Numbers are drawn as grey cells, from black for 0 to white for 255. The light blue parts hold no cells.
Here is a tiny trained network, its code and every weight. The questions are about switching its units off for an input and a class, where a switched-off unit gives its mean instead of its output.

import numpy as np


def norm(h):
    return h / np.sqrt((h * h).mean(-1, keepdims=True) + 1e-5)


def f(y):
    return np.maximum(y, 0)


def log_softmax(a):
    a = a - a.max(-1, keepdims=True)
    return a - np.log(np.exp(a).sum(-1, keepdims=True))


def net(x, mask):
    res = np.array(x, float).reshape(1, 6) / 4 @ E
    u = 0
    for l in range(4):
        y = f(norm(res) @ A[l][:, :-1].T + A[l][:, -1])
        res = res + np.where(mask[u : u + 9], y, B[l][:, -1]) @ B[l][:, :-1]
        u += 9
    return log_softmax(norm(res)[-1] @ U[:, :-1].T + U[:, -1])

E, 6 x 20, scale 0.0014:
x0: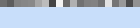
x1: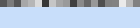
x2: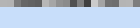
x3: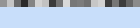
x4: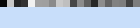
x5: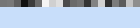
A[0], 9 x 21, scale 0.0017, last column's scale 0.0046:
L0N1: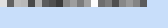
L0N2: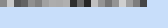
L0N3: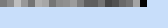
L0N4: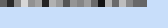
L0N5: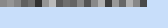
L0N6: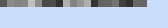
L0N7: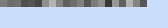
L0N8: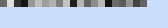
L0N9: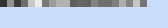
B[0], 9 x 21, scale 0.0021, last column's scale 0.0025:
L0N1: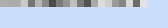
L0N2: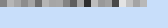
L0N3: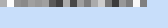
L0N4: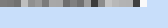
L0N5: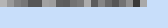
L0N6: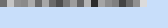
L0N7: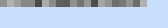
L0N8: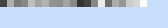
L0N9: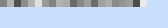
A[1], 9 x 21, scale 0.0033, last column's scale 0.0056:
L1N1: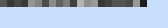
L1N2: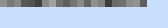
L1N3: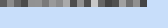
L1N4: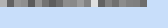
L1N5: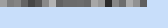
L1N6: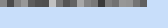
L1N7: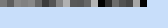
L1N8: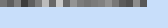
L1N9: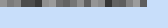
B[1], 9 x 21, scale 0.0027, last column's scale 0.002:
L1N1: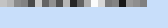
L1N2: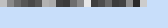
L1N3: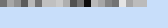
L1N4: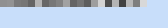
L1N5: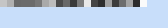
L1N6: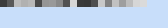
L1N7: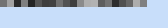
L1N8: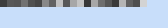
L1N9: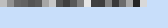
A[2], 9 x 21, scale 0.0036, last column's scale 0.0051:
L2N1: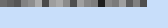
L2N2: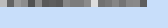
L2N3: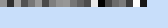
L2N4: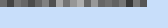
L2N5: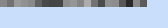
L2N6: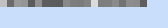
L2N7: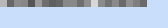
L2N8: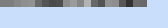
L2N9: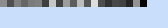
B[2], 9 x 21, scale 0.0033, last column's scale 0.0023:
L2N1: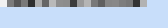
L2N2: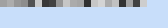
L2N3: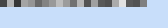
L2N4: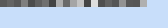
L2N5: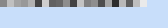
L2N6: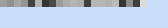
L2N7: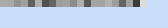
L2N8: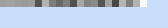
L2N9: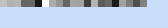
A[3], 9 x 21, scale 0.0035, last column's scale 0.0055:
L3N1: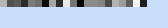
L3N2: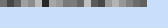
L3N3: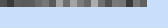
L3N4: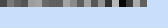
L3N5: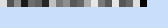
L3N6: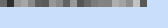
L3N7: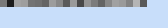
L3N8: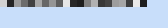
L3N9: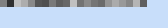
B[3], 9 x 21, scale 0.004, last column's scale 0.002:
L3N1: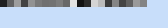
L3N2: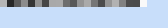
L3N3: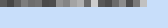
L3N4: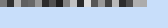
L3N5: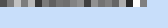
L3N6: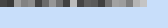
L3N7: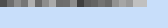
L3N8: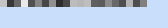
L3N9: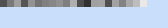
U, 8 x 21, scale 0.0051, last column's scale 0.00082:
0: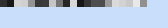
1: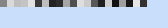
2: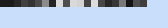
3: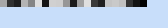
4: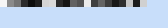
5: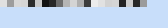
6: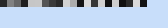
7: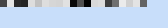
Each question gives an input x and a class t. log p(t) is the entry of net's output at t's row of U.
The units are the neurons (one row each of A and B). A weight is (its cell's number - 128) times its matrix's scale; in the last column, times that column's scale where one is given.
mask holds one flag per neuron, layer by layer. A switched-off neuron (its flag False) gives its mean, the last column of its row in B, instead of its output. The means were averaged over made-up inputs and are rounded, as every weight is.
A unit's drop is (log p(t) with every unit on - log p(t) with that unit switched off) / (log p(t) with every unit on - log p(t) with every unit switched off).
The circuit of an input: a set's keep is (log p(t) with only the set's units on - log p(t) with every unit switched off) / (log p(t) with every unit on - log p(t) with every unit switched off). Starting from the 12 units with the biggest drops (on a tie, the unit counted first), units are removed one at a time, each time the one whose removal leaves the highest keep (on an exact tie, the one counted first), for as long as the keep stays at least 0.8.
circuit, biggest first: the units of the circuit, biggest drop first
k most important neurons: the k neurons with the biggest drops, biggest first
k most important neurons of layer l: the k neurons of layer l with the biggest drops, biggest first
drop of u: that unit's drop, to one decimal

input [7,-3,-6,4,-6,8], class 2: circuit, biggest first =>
[L1N8]
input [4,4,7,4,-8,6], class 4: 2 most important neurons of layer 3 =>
[L3N9 L3N3]
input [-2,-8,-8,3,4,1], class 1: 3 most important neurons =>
[L2N8 L2N5 L0N6]
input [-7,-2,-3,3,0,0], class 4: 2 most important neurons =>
[L0N9 L1N5]
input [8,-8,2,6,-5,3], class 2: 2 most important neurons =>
[L1N8 L2N4]
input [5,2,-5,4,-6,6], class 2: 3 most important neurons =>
[L1N8 L2N4 L3N3]
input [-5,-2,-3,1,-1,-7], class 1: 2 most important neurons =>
[L0N6 L2N5]
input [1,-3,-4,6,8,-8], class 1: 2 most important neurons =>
[L2N8 L2N5]
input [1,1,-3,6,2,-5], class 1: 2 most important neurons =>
[L2N8 L2N5]
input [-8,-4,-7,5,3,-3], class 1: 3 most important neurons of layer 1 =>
[L1N4 L1N6 L1N3]
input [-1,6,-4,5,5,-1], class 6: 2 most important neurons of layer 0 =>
[L0N6 L0N8]
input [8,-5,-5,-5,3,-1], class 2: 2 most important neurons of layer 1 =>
[L1N8 L1N5]
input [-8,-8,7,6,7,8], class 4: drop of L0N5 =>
0.1
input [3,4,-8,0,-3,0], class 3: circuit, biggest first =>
[L3N2]
